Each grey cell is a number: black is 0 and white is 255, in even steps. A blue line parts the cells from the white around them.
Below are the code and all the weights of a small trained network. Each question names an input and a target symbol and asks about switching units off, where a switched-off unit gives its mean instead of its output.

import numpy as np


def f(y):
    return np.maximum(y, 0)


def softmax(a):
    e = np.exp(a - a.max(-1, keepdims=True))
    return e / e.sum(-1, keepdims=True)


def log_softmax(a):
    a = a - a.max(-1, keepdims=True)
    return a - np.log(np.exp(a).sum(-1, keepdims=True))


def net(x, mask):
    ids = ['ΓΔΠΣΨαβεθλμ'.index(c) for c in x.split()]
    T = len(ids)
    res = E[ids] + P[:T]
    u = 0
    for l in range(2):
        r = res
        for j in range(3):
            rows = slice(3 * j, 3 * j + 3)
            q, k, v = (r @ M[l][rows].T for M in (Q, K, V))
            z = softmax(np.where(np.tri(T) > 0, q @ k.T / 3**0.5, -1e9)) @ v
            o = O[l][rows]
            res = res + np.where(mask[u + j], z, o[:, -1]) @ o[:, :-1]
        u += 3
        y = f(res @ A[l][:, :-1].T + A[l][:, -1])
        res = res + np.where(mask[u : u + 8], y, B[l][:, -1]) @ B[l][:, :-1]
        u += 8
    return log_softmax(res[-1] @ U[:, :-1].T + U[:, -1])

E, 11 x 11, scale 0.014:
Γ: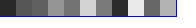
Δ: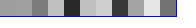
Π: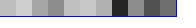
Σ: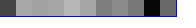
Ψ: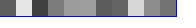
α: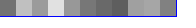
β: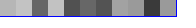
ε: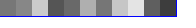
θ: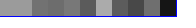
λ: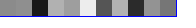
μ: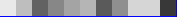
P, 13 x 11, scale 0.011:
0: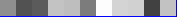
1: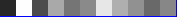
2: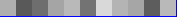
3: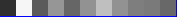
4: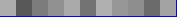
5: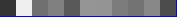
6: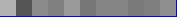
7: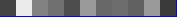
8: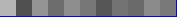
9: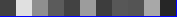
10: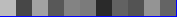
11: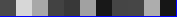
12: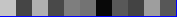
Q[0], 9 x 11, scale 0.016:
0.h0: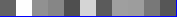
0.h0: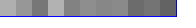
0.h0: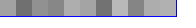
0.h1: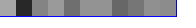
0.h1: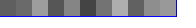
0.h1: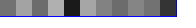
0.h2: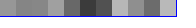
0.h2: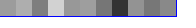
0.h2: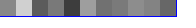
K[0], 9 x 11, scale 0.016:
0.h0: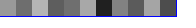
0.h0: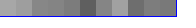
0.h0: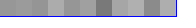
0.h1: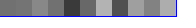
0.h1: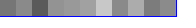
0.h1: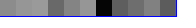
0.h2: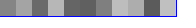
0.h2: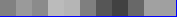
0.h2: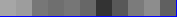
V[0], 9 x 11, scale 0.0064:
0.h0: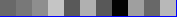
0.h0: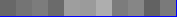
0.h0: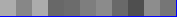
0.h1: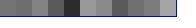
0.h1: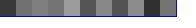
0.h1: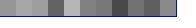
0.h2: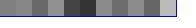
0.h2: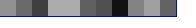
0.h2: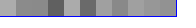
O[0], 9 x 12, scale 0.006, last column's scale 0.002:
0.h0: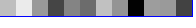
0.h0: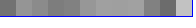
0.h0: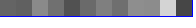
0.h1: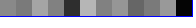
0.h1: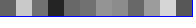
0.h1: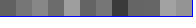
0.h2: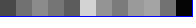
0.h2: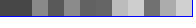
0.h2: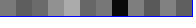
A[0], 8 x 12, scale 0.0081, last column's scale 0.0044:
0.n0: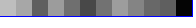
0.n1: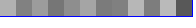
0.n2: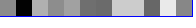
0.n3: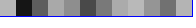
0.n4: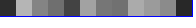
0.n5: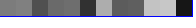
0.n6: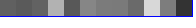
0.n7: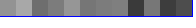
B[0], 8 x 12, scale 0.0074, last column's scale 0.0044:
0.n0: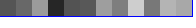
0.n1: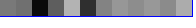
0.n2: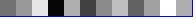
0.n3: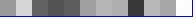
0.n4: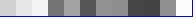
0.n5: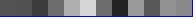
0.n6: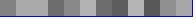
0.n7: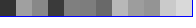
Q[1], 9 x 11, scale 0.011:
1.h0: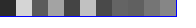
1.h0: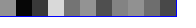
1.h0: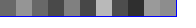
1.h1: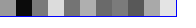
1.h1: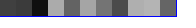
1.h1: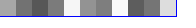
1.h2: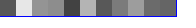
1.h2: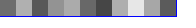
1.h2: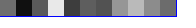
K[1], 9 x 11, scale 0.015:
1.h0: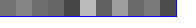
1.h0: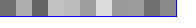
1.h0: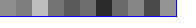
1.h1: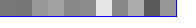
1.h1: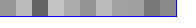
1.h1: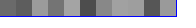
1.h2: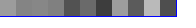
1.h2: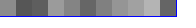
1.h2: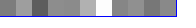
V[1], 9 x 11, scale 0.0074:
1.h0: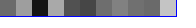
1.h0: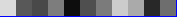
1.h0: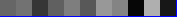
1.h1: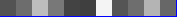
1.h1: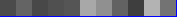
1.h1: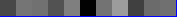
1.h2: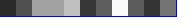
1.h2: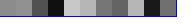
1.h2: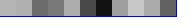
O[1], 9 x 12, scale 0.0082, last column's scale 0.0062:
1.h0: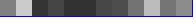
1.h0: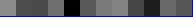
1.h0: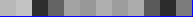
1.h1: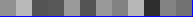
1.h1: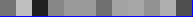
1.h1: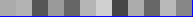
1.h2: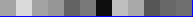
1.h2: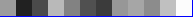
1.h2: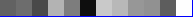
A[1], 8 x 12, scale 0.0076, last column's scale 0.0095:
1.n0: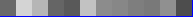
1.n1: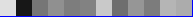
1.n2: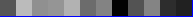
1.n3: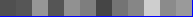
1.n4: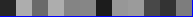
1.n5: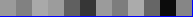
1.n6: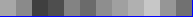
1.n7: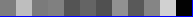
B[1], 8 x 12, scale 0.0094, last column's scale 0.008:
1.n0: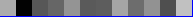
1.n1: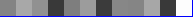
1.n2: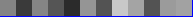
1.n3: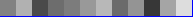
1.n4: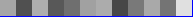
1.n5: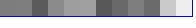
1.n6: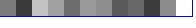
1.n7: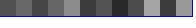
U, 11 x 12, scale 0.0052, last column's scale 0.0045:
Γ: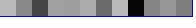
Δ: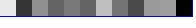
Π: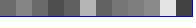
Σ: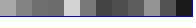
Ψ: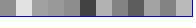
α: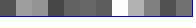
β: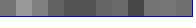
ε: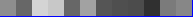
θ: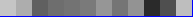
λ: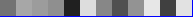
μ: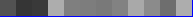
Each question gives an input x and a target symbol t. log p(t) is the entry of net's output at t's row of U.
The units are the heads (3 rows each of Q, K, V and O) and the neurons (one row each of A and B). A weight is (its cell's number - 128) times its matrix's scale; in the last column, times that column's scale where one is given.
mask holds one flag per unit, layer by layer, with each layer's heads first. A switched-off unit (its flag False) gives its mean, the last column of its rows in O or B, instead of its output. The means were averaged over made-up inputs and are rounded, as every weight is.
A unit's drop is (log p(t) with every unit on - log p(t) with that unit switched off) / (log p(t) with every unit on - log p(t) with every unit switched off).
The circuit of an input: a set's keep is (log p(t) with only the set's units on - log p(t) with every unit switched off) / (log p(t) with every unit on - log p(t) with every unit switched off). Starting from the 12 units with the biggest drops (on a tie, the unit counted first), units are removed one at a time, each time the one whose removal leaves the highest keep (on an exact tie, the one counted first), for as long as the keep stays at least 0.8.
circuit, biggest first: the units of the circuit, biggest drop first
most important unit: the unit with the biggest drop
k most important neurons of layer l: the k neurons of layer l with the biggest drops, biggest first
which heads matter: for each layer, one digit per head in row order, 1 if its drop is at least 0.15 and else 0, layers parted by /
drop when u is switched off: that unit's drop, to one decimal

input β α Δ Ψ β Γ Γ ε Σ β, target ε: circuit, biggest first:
1.h0, 0.n3
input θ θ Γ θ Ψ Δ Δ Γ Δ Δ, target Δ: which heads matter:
110 / 001
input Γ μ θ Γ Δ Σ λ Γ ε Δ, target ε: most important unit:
0.n4
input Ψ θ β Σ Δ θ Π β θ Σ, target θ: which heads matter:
000 / 110
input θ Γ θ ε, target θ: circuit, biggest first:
0.n4, 1.h0, 1.h1
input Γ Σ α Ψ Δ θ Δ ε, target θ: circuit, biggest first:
1.h1, 0.n4
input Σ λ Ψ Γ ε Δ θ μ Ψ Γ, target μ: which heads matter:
010 / 001
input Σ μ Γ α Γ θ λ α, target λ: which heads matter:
110 / 010
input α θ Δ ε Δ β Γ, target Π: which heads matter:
001 / 101
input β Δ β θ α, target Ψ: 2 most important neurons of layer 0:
0.n2, 0.n3
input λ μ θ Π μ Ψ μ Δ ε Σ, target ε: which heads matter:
100 / 100
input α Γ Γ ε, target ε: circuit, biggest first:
1.h0, 1.h1, 0.n4
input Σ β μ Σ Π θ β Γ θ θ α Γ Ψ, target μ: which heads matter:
001 / 001
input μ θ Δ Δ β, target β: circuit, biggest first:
1.h0, 0.n2, 1.n7
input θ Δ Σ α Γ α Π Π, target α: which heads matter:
000 / 001
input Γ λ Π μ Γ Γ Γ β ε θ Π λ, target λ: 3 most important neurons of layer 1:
1.n4, 1.n5, 1.n0
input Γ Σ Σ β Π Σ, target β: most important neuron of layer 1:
1.n7
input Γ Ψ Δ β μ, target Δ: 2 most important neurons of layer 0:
0.n3, 0.n1
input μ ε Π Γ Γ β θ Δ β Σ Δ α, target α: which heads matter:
100 / 101
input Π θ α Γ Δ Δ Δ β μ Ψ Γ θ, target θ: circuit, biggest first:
1.h0
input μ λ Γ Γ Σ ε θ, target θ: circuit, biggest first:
1.h1, 1.h0
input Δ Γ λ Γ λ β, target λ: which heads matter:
010 / 010
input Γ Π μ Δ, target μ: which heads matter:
010 / 011
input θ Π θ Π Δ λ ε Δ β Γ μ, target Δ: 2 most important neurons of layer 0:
0.n3, 0.n2
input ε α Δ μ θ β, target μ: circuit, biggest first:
1.h2, 0.h0
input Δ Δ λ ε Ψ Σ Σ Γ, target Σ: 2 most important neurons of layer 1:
1.n0, 1.n7
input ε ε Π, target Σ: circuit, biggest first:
1.n1, 0.h2, 1.h2
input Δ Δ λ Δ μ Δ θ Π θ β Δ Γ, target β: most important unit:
0.h0
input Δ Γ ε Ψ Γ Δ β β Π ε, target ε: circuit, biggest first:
1.h0, 0.n4
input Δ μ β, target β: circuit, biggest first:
1.h0, 1.n7, 0.n0
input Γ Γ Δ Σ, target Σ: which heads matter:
010 / 101
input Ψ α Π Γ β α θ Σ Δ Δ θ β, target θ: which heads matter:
000 / 110
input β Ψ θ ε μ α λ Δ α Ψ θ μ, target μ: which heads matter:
000 / 001
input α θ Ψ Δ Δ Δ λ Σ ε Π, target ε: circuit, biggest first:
1.h0
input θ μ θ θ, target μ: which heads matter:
110 / 001
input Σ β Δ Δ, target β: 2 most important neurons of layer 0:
0.n0, 0.n4
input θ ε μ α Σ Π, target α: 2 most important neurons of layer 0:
0.n3, 0.n7
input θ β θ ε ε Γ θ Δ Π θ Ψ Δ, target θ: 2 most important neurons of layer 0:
0.n4, 0.n6
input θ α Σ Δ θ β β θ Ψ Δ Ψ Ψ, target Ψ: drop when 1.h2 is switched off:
0.7
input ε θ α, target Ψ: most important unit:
0.n2
